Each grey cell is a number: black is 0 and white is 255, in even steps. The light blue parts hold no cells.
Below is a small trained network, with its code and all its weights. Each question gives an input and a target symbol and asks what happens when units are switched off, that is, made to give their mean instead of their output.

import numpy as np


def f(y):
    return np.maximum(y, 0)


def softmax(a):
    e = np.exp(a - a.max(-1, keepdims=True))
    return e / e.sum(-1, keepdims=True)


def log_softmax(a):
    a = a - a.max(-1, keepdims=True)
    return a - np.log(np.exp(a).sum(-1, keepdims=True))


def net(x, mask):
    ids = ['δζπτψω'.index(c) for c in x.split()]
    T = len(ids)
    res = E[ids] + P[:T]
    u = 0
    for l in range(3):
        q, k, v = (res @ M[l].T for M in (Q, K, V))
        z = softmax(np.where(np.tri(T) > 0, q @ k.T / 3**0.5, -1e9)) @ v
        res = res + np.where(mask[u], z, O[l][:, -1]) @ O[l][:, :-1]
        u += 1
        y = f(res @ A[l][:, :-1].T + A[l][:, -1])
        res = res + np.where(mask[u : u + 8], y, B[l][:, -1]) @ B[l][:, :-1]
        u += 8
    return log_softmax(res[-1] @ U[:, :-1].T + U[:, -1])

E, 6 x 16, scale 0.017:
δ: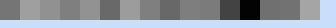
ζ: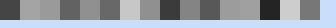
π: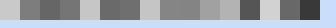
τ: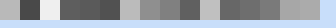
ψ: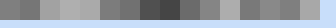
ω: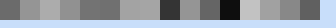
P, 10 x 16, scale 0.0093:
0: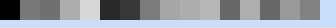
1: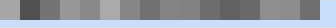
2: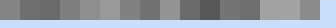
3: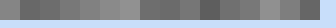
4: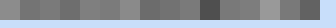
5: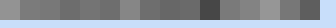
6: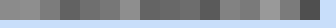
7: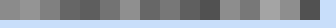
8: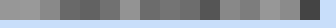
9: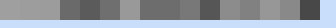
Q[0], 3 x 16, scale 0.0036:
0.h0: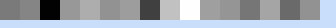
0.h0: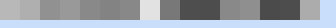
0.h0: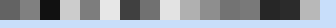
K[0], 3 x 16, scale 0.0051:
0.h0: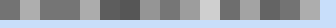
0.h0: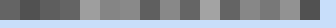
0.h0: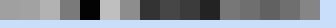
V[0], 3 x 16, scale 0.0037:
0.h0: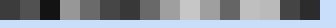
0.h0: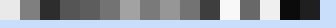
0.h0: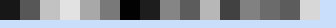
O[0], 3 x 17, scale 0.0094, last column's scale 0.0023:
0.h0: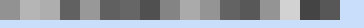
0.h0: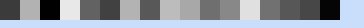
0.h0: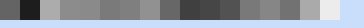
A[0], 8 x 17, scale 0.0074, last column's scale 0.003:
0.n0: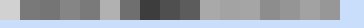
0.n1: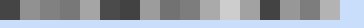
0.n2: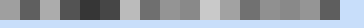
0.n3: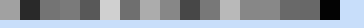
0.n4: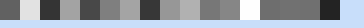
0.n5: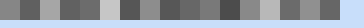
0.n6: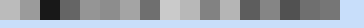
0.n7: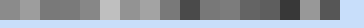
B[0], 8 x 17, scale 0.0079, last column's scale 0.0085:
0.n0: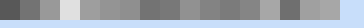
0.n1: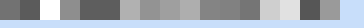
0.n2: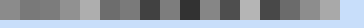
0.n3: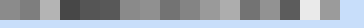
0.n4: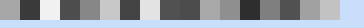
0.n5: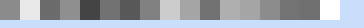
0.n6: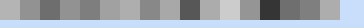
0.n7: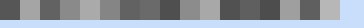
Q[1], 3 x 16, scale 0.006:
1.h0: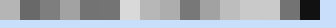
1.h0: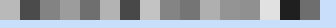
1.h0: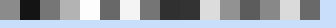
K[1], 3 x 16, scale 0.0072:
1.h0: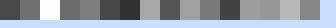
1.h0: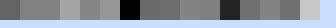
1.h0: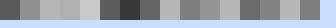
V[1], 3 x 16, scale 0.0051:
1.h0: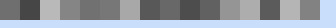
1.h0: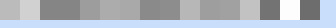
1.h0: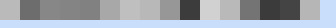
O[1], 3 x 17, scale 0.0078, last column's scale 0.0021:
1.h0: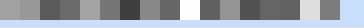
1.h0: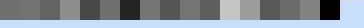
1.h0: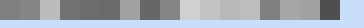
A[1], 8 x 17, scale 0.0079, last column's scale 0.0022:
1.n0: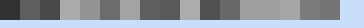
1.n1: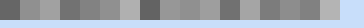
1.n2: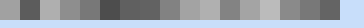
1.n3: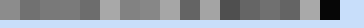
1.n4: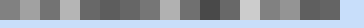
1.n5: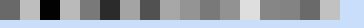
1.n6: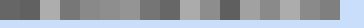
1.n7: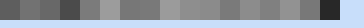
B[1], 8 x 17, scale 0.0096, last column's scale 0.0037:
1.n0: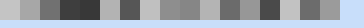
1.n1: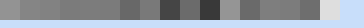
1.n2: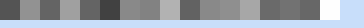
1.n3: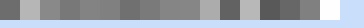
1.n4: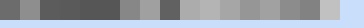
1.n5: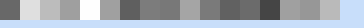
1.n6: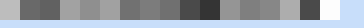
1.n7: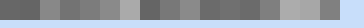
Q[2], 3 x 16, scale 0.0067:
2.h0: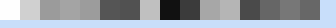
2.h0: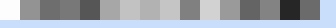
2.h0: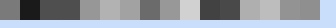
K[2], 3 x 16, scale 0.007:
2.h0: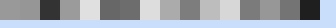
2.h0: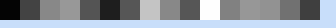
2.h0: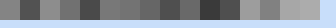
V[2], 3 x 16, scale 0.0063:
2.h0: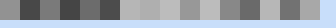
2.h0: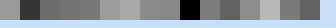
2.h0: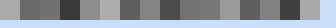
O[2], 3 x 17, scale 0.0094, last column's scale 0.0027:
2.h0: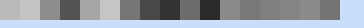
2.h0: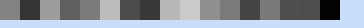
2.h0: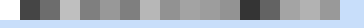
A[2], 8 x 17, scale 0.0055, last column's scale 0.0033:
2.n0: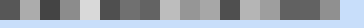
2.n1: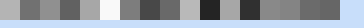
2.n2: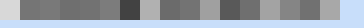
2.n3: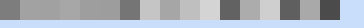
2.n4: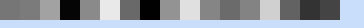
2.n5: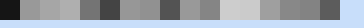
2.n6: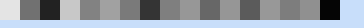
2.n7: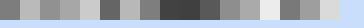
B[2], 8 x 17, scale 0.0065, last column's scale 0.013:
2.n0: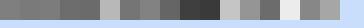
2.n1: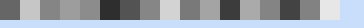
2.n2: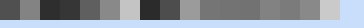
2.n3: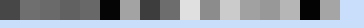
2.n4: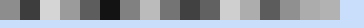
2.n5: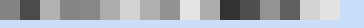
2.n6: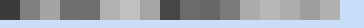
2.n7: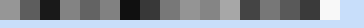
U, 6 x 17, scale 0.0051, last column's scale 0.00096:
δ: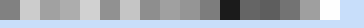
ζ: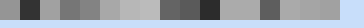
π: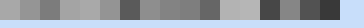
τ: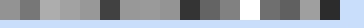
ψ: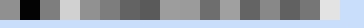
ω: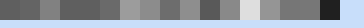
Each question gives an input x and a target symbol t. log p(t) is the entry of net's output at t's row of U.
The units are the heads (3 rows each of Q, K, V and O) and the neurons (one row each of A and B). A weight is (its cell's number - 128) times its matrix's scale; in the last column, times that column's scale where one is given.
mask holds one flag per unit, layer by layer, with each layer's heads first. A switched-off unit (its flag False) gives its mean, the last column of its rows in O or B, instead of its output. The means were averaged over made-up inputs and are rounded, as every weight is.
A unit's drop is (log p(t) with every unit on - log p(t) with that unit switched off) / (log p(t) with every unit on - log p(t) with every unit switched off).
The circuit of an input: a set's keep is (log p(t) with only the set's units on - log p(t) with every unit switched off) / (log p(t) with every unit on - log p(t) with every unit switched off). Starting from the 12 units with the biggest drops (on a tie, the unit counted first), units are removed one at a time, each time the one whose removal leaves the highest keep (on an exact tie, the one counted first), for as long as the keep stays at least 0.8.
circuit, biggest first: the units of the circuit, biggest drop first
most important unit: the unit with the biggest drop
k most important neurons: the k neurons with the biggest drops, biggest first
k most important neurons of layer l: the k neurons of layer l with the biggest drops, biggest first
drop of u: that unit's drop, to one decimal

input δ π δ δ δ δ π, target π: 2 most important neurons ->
[1.n5 0.n4]
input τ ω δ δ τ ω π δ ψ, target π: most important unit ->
1.h0
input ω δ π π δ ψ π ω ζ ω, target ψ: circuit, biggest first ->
[2.h0 1.h0]
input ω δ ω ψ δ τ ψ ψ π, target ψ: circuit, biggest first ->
[1.h0 2.h0]
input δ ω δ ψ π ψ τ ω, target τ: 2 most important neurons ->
[2.n4 2.n1]
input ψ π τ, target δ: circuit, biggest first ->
[0.h0 1.h0]
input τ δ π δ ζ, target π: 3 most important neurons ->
[2.n7 1.n6 2.n1]
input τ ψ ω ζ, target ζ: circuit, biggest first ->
[2.h0 1.h0 0.h0]
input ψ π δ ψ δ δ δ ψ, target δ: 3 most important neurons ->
[2.n1 1.n0 0.n1]
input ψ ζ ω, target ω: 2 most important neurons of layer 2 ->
[2.n3 2.n2]
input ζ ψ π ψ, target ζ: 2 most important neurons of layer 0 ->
[0.n1 0.n5]
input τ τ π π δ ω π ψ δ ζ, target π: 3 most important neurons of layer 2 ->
[2.n1 2.n7 2.n5]
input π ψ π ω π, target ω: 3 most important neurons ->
[0.n4 2.n5 1.n5]
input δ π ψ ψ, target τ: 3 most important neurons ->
[2.n1 2.n4 1.n0]
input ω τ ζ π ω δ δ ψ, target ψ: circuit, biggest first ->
[2.h0]
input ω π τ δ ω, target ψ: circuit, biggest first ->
[1.h0 2.h0]
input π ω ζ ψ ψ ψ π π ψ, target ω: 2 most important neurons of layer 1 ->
[1.n2 1.n5]
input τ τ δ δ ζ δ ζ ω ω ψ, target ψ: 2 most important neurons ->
[0.n0 2.n7]
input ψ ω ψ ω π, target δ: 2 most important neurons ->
[2.n1 0.n1]
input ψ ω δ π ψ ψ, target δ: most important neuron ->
[2.n1]
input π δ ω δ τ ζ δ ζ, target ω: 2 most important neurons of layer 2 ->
[2.n7 2.n5]
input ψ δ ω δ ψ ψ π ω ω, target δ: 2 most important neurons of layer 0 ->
[0.n5 0.n1]
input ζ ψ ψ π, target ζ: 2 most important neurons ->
[2.n6 0.n1]
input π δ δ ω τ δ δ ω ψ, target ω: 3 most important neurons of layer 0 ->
[0.n6 0.n1 0.n4]
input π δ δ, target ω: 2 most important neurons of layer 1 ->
[1.n2 1.n5]
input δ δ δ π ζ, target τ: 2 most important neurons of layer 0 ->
[0.n4 0.n5]
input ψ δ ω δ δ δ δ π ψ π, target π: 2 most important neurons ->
[0.n4 1.n5]
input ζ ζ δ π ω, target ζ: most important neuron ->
[0.n4]
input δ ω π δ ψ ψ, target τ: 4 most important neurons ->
[2.n1 2.n4 0.n5 1.n0]
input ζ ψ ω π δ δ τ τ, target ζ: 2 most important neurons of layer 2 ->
[2.n6 2.n1]
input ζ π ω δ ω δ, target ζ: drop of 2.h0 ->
0.6
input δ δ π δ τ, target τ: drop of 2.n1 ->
0.2
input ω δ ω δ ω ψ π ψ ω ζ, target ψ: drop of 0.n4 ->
0.2
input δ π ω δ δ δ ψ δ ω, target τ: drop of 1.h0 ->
0.6
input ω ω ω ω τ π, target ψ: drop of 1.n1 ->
0.0
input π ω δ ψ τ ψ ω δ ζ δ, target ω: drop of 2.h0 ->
0.8
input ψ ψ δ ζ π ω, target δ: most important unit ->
2.h0
